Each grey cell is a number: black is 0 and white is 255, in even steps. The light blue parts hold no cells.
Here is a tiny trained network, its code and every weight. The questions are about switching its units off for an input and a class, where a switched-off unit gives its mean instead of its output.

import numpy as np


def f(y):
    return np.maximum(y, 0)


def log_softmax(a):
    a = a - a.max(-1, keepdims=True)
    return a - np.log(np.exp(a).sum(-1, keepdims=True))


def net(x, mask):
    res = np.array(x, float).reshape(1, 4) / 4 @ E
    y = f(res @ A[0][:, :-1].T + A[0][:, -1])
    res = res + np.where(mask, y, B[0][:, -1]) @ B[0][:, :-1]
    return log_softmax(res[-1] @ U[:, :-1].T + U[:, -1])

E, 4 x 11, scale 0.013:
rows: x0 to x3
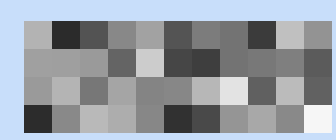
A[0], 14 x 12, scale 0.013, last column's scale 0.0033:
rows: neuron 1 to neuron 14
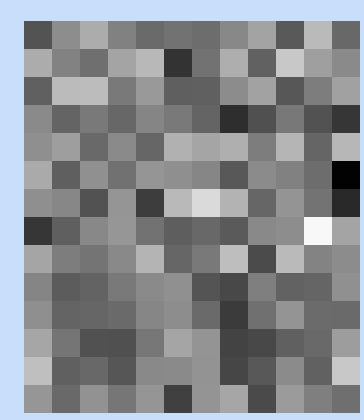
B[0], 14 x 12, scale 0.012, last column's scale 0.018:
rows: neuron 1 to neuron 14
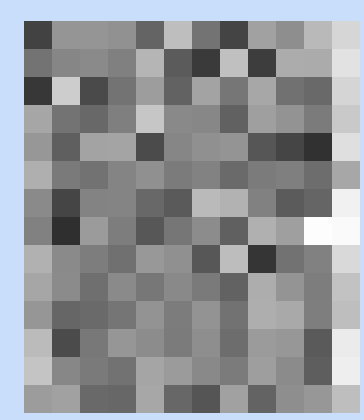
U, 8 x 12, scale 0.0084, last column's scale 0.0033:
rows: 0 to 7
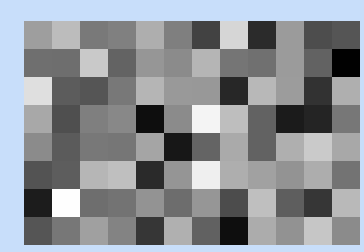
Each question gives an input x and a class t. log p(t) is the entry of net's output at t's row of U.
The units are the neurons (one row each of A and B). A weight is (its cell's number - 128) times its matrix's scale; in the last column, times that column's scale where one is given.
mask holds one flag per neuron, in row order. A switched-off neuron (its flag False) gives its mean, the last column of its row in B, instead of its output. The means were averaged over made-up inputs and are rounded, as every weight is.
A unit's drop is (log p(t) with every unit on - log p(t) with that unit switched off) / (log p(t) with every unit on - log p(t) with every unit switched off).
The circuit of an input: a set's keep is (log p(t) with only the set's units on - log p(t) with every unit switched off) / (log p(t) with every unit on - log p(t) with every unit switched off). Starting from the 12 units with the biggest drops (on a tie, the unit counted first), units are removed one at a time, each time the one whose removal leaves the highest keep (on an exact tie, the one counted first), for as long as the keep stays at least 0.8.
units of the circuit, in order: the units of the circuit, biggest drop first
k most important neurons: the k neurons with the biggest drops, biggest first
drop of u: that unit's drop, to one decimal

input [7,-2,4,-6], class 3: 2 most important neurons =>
[neuron 7; neuron 5]
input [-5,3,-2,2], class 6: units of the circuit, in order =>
[neuron 3]
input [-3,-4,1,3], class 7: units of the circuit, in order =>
[neuron 1; neuron 7]
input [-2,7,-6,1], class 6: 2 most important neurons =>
[neuron 3; neuron 12]
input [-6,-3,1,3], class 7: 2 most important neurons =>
[neuron 1; neuron 7]
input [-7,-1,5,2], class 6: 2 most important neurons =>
[neuron 3; neuron 8]
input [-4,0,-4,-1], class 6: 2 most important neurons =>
[neuron 8; neuron 3]
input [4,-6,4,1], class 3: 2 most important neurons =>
[neuron 7; neuron 5]
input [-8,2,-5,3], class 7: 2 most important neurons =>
[neuron 8; neuron 1]
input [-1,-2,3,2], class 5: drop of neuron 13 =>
0.2
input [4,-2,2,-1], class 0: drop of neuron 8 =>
0.3
